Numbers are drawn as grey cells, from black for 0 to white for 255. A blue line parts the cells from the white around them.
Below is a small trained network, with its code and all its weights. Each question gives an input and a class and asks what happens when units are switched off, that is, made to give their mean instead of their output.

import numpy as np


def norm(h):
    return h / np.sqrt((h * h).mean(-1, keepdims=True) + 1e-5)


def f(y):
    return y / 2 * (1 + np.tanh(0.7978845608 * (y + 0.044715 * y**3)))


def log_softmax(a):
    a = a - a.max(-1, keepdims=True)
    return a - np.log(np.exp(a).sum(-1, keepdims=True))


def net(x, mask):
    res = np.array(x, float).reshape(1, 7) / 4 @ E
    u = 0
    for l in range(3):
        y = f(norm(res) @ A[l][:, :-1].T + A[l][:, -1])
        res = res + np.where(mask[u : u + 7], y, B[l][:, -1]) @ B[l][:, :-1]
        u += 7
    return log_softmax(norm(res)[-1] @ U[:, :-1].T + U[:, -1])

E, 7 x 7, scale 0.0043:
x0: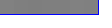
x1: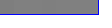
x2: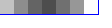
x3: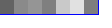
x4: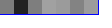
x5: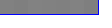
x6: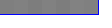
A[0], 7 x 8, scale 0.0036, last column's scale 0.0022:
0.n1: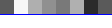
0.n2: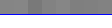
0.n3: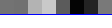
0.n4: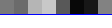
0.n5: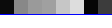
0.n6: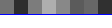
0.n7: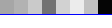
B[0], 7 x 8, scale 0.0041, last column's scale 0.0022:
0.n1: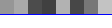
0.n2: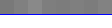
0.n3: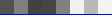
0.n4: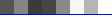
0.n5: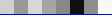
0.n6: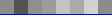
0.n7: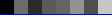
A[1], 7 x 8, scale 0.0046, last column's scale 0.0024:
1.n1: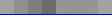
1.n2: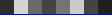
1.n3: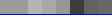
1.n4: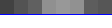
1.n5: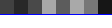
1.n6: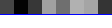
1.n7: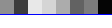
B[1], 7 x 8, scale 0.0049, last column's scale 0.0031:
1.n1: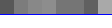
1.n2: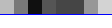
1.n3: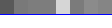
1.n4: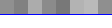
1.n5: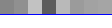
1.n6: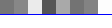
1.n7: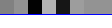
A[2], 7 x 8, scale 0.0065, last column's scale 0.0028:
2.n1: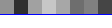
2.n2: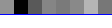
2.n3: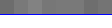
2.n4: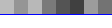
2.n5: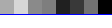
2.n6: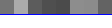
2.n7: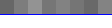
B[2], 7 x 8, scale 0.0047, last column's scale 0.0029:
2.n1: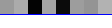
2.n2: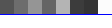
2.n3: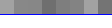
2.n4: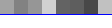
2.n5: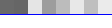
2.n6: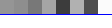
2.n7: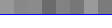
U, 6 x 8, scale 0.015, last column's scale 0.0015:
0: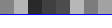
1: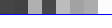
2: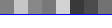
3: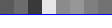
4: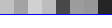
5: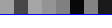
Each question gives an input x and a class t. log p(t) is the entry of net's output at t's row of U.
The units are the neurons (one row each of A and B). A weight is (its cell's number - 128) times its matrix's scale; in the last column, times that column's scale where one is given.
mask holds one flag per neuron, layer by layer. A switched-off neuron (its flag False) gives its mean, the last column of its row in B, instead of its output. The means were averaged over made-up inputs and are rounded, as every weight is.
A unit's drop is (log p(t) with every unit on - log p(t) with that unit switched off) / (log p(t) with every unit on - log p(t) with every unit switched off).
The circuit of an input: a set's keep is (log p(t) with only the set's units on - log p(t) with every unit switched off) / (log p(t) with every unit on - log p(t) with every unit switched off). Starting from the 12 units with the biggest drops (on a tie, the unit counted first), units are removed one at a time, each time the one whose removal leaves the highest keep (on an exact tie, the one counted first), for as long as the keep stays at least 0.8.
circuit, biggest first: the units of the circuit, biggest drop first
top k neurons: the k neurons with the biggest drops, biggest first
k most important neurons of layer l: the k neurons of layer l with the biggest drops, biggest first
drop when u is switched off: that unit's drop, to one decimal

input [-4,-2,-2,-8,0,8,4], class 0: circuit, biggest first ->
(0.n4)
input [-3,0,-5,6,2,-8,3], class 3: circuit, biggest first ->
(1.n7, 0.n5, 1.n6)
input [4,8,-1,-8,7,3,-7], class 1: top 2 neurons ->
(0.n4, 0.n3)
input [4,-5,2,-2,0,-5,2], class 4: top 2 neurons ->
(2.n5, 2.n4)
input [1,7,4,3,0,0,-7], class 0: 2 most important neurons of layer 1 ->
(1.n2, 1.n3)
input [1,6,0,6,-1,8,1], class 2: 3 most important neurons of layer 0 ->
(0.n5, 0.n4, 0.n3)
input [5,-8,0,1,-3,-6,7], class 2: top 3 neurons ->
(0.n4, 0.n3, 0.n1)
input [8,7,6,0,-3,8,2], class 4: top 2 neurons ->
(0.n4, 0.n3)
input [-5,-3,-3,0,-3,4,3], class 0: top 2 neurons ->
(0.n4, 0.n3)
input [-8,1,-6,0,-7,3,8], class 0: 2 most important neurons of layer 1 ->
(1.n2, 1.n6)
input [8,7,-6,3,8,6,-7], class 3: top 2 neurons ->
(0.n5, 2.n1)
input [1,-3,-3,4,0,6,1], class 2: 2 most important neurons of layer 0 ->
(0.n1, 0.n5)
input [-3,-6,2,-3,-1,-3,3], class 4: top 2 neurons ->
(2.n4, 2.n5)
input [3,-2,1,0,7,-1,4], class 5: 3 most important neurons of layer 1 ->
(1.n6, 1.n7, 1.n3)
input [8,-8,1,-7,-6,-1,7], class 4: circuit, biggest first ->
(2.n5)
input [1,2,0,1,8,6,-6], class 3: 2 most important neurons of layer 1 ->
(1.n7, 1.n2)
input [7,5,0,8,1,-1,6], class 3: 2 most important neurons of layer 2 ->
(2.n2, 2.n5)
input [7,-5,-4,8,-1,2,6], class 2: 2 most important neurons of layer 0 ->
(0.n1, 0.n5)
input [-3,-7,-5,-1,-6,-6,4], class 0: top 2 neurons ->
(0.n4, 0.n3)
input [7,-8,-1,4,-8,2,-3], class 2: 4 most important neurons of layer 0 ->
(0.n5, 0.n4, 0.n3, 0.n1)
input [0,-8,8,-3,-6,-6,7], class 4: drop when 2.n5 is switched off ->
0.1
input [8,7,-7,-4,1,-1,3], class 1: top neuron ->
(0.n6)
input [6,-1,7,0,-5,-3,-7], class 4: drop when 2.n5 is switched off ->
0.3
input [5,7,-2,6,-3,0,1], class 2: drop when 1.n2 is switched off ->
0.0
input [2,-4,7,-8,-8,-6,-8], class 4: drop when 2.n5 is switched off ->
0.1
